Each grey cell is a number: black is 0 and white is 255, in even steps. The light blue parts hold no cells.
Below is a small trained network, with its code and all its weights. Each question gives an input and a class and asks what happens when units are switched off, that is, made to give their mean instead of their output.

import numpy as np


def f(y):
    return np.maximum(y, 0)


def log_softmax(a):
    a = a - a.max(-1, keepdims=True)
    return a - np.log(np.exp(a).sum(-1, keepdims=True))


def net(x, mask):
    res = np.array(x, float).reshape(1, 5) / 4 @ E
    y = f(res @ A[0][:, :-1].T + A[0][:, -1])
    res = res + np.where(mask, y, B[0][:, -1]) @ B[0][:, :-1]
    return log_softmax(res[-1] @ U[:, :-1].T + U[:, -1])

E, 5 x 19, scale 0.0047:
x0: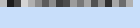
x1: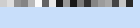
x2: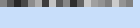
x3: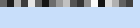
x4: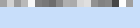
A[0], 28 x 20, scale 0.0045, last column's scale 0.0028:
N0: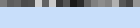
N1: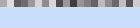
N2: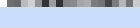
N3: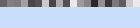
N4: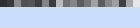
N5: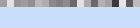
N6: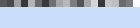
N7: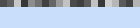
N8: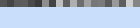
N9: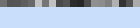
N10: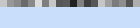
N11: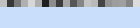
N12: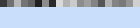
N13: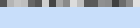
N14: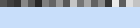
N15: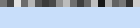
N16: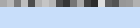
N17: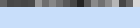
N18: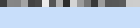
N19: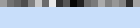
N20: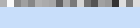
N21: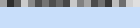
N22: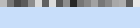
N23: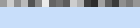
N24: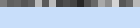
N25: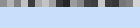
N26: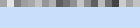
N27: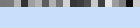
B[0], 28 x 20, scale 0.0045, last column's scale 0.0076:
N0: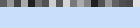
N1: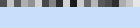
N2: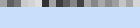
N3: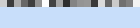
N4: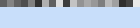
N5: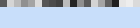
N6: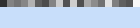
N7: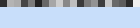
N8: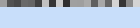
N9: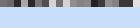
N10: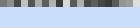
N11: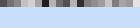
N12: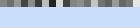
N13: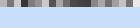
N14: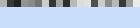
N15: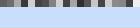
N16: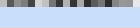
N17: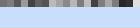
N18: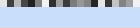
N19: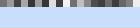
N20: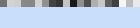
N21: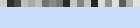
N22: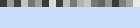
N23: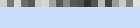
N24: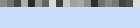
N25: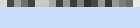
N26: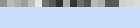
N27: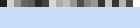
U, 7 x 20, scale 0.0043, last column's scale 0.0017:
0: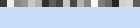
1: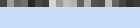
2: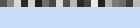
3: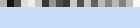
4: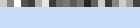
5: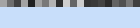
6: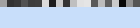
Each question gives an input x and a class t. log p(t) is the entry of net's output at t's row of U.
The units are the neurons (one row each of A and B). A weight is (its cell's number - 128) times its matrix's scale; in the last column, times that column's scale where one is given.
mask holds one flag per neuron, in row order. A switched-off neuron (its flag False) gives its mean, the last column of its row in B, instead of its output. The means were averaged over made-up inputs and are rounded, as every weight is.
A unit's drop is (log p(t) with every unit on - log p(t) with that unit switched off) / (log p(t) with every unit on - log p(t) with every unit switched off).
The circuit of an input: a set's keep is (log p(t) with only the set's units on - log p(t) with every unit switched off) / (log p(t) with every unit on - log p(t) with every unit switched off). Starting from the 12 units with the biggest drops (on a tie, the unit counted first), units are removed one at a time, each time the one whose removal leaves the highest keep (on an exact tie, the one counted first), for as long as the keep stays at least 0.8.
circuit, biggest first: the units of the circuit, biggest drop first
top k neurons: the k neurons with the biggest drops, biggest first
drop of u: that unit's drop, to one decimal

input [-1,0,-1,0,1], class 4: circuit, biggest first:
N22, N9
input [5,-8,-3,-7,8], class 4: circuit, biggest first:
N23
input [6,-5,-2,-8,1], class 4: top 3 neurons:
N23, N25, N16
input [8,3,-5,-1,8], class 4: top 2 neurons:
N23, N22
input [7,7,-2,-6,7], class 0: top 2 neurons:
N1, N5
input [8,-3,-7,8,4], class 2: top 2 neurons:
N15, N12
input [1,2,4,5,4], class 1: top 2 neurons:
N20, N26
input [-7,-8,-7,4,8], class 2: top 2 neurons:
N15, N13
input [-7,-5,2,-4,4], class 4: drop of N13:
0.1
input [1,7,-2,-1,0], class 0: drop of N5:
0.1
